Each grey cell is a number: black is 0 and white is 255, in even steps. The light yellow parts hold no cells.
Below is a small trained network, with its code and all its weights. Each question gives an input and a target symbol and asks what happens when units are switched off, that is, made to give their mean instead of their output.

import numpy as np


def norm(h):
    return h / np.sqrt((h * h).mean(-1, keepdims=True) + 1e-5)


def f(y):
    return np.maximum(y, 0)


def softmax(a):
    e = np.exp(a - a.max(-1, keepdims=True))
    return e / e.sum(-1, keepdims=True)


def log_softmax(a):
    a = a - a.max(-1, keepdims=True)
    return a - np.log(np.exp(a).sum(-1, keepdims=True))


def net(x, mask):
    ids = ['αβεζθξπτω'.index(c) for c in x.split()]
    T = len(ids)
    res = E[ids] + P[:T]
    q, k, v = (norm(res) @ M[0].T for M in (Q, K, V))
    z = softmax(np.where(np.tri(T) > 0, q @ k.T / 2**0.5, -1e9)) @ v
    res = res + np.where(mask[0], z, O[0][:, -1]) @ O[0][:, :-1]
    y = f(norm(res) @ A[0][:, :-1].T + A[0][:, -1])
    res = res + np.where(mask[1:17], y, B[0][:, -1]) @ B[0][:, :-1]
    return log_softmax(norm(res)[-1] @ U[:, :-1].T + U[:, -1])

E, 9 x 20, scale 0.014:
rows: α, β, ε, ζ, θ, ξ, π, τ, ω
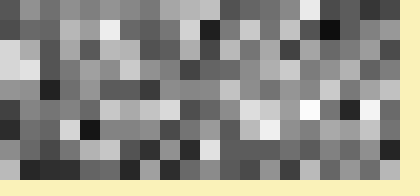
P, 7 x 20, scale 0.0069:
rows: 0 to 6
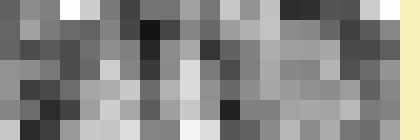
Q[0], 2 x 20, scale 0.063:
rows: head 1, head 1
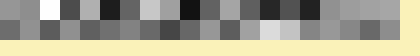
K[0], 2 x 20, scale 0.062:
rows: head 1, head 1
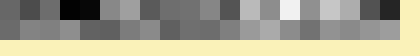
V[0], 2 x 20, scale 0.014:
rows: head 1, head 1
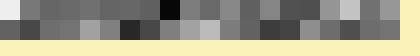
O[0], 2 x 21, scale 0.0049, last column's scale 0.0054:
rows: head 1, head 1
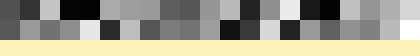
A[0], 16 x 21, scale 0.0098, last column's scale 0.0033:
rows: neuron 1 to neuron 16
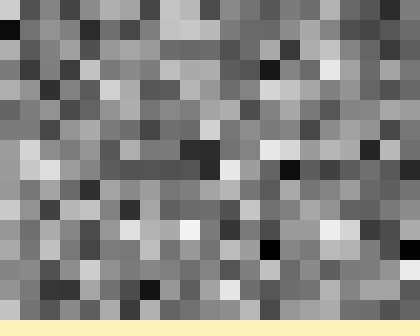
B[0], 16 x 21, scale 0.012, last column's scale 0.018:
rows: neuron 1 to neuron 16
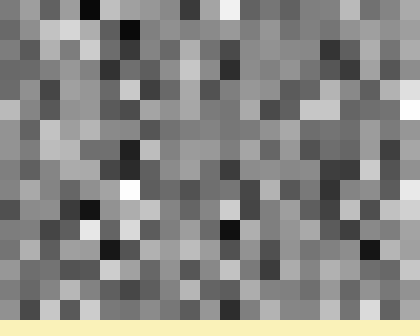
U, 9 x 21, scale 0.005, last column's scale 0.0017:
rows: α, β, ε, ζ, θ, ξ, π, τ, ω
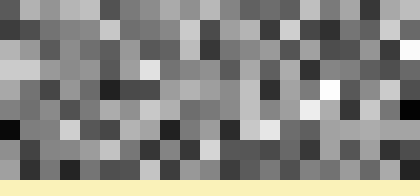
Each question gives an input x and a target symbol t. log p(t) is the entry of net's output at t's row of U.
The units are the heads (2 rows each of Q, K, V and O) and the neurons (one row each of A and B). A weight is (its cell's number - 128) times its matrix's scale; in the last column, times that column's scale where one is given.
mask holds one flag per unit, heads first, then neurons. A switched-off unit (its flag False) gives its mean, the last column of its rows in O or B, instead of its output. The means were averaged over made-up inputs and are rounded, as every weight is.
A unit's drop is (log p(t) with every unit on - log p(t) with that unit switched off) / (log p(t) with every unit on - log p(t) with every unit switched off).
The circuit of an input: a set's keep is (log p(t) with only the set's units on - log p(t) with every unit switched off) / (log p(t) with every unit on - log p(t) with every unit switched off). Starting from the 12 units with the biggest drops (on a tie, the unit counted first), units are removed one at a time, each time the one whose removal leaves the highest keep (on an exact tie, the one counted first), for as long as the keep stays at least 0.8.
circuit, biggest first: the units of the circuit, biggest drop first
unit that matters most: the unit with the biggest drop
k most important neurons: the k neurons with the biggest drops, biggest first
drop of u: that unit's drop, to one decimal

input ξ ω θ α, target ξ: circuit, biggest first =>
head 1; neuron 16; neuron 11; neuron 13
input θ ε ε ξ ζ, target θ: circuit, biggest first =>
neuron 10
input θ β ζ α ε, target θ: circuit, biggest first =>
neuron 10; head 1; neuron 6
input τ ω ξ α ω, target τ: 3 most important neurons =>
neuron 14; neuron 6; neuron 11
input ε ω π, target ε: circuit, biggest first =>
head 1; neuron 10; neuron 11
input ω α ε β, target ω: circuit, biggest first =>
head 1; neuron 6
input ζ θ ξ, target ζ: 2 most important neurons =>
neuron 13; neuron 10
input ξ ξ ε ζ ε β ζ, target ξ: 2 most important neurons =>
neuron 16; neuron 11
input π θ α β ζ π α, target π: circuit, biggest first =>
head 1; neuron 16; neuron 6; neuron 5
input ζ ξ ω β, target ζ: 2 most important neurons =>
neuron 13; neuron 16
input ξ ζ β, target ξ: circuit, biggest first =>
head 1; neuron 16; neuron 11
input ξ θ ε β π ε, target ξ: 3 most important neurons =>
neuron 16; neuron 11; neuron 10
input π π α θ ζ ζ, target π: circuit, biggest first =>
head 1; neuron 5; neuron 16; neuron 6
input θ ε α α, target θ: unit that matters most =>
neuron 10
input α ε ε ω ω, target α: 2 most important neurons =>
neuron 11; neuron 16
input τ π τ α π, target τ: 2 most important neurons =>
neuron 14; neuron 11
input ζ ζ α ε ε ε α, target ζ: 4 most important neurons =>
neuron 13; neuron 10; neuron 16; neuron 1
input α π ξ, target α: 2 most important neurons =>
neuron 11; neuron 16
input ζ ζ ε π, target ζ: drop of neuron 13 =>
0.5
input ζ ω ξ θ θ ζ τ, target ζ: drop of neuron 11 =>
-0.1
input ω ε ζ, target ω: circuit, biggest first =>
head 1
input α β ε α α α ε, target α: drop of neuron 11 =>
0.4
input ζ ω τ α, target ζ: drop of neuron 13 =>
0.9
